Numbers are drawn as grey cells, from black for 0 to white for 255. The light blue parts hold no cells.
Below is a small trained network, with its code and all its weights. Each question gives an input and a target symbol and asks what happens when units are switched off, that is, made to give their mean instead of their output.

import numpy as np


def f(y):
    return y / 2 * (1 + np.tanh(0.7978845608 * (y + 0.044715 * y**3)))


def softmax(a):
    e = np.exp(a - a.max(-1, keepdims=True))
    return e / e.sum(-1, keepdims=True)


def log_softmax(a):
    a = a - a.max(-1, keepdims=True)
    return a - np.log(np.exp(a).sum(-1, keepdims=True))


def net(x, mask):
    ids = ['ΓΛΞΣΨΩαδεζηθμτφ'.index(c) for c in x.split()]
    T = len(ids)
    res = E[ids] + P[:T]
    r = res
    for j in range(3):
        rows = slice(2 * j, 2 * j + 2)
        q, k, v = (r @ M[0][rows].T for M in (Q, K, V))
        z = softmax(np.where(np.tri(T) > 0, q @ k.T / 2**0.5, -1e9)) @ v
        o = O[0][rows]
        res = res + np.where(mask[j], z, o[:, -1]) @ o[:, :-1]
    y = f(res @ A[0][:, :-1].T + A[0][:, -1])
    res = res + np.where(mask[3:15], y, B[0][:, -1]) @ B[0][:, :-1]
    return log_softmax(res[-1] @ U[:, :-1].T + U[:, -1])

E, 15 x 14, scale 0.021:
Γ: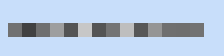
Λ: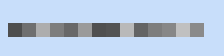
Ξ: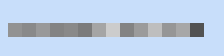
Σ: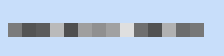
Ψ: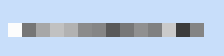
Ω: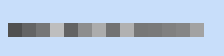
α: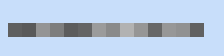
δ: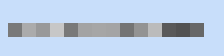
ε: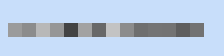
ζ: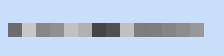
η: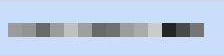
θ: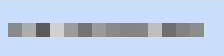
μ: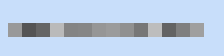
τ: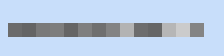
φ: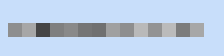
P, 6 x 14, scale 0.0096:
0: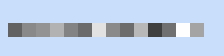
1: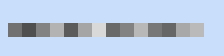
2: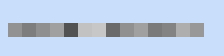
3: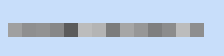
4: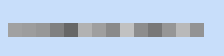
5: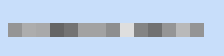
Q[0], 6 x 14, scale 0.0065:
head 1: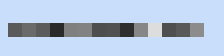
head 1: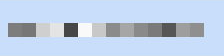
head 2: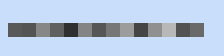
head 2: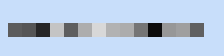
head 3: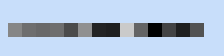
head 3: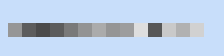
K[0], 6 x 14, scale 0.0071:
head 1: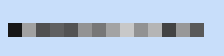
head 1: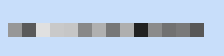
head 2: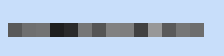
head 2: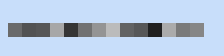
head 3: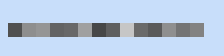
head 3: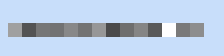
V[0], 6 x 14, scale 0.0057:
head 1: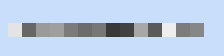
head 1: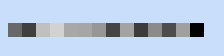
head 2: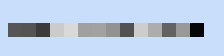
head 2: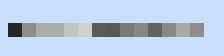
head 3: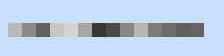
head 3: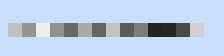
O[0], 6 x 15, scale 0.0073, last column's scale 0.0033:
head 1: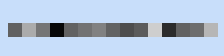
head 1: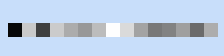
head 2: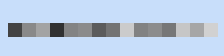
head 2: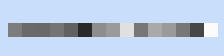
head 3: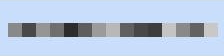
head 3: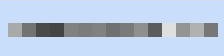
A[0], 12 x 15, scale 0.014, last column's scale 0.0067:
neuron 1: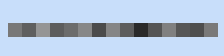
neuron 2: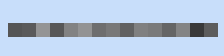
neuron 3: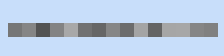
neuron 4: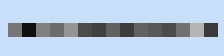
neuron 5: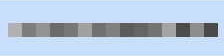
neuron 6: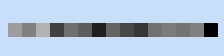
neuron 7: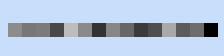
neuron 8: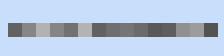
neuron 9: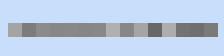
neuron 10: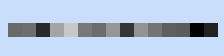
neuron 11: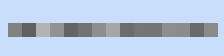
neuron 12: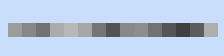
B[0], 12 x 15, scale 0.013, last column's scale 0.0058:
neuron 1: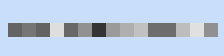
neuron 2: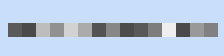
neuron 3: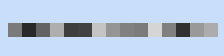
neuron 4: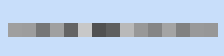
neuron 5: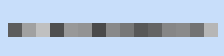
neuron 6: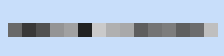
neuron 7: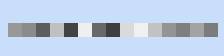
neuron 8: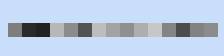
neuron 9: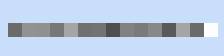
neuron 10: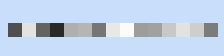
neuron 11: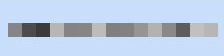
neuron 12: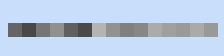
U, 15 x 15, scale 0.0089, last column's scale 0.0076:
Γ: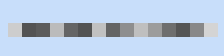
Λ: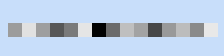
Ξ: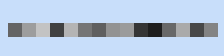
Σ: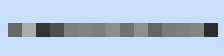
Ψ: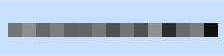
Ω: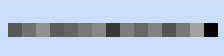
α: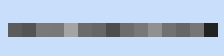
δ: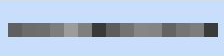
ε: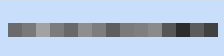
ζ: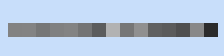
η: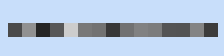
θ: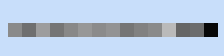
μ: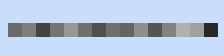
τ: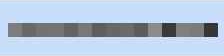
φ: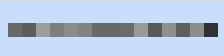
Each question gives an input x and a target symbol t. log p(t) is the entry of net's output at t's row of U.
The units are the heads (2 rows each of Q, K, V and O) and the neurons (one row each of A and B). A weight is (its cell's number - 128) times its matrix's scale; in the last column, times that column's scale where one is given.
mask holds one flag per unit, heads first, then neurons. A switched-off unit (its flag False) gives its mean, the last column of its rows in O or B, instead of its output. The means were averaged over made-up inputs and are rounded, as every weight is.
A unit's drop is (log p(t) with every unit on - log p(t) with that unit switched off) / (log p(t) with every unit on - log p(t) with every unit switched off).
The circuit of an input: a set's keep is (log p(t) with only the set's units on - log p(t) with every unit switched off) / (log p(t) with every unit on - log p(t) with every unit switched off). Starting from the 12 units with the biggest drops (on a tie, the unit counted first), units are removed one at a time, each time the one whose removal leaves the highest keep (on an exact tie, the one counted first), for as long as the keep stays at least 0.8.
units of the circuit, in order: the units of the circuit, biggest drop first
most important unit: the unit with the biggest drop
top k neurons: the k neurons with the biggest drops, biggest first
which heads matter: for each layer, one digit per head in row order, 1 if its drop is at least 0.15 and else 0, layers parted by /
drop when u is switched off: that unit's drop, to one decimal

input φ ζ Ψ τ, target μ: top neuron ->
(neuron 1)
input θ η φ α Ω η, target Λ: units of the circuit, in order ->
(head 2; neuron 3)
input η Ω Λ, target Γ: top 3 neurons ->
(neuron 8; neuron 5; neuron 9)
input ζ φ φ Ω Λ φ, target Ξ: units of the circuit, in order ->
(head 1; neuron 5; neuron 6; neuron 11)
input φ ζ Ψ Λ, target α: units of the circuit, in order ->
(head 1; neuron 2)
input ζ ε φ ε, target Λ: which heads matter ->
011
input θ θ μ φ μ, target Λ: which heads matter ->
010
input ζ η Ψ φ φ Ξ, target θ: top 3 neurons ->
(neuron 2; neuron 9; neuron 11)
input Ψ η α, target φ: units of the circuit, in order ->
(head 1; neuron 2; neuron 1; head 3)
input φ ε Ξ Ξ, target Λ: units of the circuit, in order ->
(neuron 3; neuron 6)
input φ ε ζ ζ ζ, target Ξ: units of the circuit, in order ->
(head 2; head 3; neuron 11)
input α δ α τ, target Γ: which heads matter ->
100
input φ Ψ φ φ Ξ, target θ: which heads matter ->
101
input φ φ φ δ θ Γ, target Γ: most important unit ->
neuron 12
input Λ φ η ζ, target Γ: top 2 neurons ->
(neuron 3; neuron 8)
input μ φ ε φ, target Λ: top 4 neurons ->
(neuron 6; neuron 11; neuron 8; neuron 12)
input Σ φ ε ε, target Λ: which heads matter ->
001
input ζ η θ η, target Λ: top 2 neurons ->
(neuron 3; neuron 6)
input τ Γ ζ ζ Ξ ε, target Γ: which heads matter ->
100
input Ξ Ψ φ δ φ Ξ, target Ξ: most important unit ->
head 1
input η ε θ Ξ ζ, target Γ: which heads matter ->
000
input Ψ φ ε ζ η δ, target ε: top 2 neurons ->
(neuron 2; neuron 5)
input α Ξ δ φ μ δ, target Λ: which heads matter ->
111
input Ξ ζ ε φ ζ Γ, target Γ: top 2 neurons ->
(neuron 11; neuron 5)
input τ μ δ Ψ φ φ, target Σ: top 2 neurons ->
(neuron 6; neuron 9)
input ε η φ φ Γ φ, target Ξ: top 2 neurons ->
(neuron 5; neuron 6)
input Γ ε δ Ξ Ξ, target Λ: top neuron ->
(neuron 6)
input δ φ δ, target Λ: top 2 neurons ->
(neuron 3; neuron 6)
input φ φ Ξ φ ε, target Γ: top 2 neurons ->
(neuron 8; neuron 11)
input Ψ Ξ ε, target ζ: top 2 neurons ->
(neuron 6; neuron 1)
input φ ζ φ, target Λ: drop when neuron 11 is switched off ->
0.1
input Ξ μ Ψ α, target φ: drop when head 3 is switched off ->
0.3
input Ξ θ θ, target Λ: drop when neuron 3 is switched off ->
0.2
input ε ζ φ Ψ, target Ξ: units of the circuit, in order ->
(neuron 5)
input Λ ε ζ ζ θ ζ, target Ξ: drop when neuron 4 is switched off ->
0.2
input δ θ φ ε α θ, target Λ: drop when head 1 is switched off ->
-0.1
